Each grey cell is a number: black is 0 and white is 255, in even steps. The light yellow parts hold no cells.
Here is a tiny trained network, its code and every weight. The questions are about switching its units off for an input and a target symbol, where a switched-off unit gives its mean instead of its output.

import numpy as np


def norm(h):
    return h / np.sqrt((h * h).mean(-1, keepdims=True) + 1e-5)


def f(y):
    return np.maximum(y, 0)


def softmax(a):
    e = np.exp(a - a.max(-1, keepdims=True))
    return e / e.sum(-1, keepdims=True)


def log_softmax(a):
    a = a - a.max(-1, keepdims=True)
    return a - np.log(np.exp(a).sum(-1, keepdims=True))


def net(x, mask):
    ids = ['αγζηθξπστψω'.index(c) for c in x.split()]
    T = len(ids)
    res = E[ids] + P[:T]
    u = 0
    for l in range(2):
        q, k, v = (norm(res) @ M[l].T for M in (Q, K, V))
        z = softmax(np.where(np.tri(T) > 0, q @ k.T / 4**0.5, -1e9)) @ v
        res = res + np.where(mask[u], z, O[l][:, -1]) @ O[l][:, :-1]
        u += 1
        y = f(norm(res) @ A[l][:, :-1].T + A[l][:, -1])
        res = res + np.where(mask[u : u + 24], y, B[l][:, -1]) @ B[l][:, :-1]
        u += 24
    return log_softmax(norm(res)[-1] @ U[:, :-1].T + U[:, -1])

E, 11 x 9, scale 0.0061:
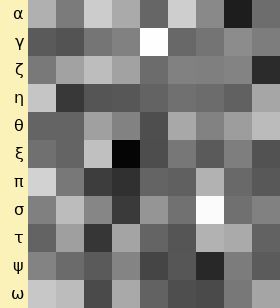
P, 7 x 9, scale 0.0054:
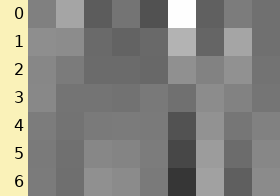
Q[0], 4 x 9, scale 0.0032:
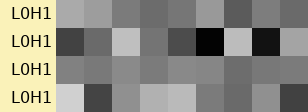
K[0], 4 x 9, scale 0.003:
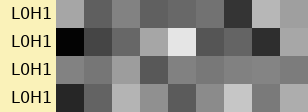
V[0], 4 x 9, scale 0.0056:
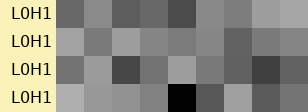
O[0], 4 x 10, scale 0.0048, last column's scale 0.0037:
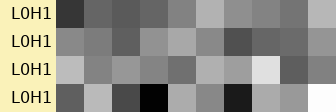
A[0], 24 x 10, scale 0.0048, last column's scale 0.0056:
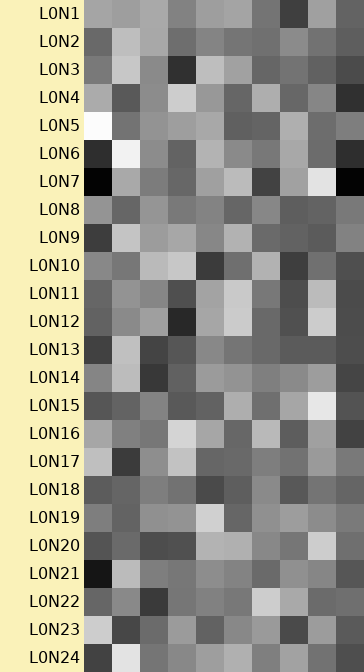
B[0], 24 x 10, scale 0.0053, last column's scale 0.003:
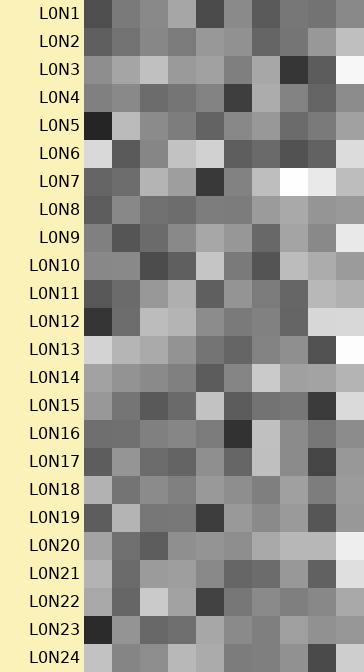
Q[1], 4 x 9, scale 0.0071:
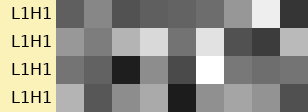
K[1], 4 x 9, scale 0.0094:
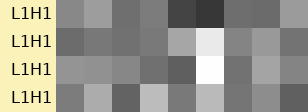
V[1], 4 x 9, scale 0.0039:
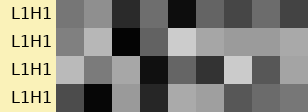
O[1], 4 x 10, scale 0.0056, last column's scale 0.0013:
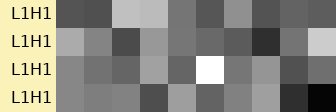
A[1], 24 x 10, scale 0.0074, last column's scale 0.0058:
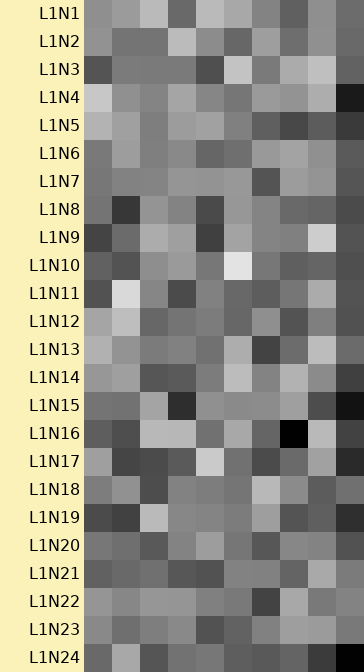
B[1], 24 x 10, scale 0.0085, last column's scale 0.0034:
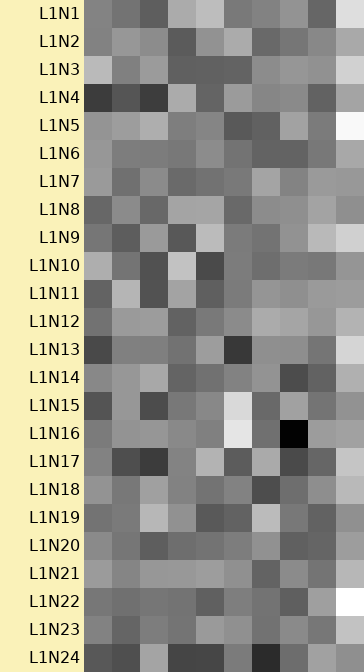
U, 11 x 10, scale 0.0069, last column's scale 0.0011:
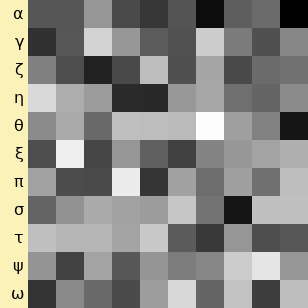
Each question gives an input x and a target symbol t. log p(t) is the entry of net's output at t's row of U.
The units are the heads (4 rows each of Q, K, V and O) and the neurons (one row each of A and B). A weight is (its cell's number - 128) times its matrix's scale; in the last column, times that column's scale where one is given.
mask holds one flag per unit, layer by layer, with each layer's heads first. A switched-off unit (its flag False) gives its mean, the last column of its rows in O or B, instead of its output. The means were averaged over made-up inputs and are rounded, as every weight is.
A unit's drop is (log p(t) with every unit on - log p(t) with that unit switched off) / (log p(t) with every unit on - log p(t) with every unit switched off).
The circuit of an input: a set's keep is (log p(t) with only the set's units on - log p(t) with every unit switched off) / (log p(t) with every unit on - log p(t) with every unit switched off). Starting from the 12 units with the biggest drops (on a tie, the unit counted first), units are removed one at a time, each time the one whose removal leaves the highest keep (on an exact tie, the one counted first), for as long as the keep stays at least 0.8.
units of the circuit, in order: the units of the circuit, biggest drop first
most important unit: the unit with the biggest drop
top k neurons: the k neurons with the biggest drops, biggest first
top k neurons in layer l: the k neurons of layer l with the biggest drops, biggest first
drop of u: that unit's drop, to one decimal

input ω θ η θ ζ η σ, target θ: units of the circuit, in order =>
L1H1; L1N4; L0N22
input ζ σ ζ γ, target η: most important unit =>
L0N19
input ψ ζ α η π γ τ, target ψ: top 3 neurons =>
L0N22; L1N9; L0N6
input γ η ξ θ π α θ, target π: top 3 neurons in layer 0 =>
L0N22; L0N17; L0N6
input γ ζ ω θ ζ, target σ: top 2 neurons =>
L0N12; L0N6
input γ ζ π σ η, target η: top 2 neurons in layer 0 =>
L0N23; L0N22
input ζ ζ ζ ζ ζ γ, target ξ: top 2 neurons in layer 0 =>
L0N19; L0N5
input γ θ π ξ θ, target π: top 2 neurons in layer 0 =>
L0N22; L0N9
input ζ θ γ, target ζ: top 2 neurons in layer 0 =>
L0N20; L0N13
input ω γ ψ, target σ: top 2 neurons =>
L1N16; L0N15
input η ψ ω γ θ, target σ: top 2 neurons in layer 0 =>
L0N6; L0N9
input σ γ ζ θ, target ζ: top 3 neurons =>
L0N10; L0N15; L1N17
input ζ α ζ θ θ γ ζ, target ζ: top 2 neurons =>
L0N10; L1N17
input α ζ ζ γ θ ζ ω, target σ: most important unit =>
L1H1
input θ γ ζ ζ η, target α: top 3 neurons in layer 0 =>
L0N23; L0N17; L0N5
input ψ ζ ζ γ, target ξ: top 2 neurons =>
L0N19; L1N11
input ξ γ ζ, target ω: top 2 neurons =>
L0N13; L1N15
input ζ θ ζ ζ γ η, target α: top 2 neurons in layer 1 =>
L1N18; L1N24
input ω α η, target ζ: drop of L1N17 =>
0.1
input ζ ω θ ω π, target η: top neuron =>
L1N12
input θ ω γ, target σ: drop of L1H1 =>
1.4
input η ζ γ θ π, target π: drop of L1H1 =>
1.0
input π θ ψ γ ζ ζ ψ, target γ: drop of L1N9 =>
0.0
